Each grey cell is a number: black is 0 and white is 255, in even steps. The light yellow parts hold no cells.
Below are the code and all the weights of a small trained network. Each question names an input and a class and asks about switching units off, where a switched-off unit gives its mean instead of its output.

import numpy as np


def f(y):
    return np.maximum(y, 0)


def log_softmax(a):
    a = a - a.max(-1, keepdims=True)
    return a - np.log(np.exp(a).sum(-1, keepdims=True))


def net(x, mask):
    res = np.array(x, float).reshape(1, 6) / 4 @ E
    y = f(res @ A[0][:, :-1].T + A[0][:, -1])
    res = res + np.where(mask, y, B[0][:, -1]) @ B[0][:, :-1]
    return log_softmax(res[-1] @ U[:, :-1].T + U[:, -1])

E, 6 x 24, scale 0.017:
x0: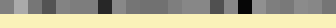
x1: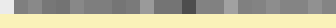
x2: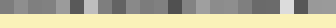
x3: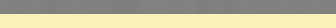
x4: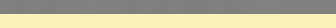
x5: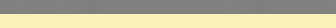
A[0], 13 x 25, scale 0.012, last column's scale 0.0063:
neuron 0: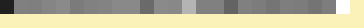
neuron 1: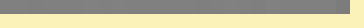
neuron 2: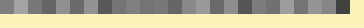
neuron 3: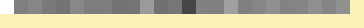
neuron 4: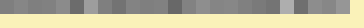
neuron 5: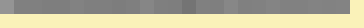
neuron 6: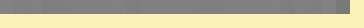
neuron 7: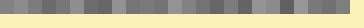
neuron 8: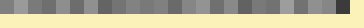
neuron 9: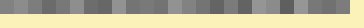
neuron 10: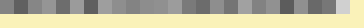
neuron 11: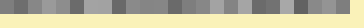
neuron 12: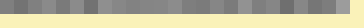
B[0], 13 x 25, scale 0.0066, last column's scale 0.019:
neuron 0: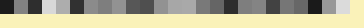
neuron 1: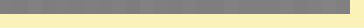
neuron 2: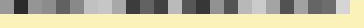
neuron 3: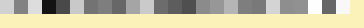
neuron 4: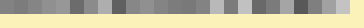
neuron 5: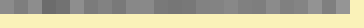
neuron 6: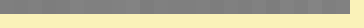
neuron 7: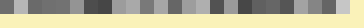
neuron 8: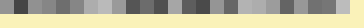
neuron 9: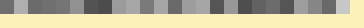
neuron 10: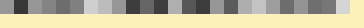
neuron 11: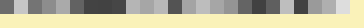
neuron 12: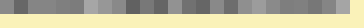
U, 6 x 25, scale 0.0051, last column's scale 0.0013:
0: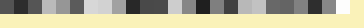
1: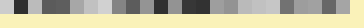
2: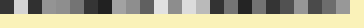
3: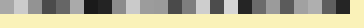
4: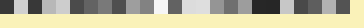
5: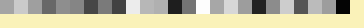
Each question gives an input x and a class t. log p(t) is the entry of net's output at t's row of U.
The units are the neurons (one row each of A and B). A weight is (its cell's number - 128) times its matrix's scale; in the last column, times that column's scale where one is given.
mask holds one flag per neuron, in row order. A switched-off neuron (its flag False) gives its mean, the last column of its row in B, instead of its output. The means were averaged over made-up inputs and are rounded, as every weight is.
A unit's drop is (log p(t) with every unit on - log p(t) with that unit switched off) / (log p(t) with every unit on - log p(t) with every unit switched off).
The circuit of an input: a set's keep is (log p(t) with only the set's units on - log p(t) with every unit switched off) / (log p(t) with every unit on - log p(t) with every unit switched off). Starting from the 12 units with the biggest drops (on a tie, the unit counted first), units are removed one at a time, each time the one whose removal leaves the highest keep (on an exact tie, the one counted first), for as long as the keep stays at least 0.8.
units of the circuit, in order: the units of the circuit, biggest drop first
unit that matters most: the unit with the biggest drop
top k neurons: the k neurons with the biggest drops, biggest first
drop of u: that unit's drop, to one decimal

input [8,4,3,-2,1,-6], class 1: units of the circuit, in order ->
(neuron 2)
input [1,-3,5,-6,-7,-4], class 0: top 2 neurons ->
(neuron 2; neuron 8)
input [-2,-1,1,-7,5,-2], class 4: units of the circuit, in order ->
(neuron 2; neuron 3)
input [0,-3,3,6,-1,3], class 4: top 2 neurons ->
(neuron 10; neuron 2)
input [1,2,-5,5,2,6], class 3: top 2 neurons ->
(neuron 2; neuron 7)
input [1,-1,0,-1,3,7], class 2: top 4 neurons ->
(neuron 10; neuron 2; neuron 3; neuron 8)
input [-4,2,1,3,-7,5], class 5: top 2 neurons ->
(neuron 2; neuron 11)
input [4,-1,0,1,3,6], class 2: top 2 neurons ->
(neuron 10; neuron 3)
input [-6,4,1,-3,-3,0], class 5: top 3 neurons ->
(neuron 11; neuron 2; neuron 8)
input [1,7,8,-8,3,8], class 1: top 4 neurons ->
(neuron 2; neuron 8; neuron 7; neuron 9)
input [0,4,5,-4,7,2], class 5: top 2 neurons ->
(neuron 10; neuron 11)
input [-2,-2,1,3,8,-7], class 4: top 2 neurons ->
(neuron 2; neuron 8)
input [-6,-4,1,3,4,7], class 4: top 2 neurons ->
(neuron 11; neuron 2)
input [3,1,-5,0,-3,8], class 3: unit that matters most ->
neuron 0
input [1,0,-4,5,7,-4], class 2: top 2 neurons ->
(neuron 3; neuron 2)
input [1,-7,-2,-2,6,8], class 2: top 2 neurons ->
(neuron 2; neuron 8)
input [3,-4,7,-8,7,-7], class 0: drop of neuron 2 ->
0.1
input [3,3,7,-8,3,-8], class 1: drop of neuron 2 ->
0.2
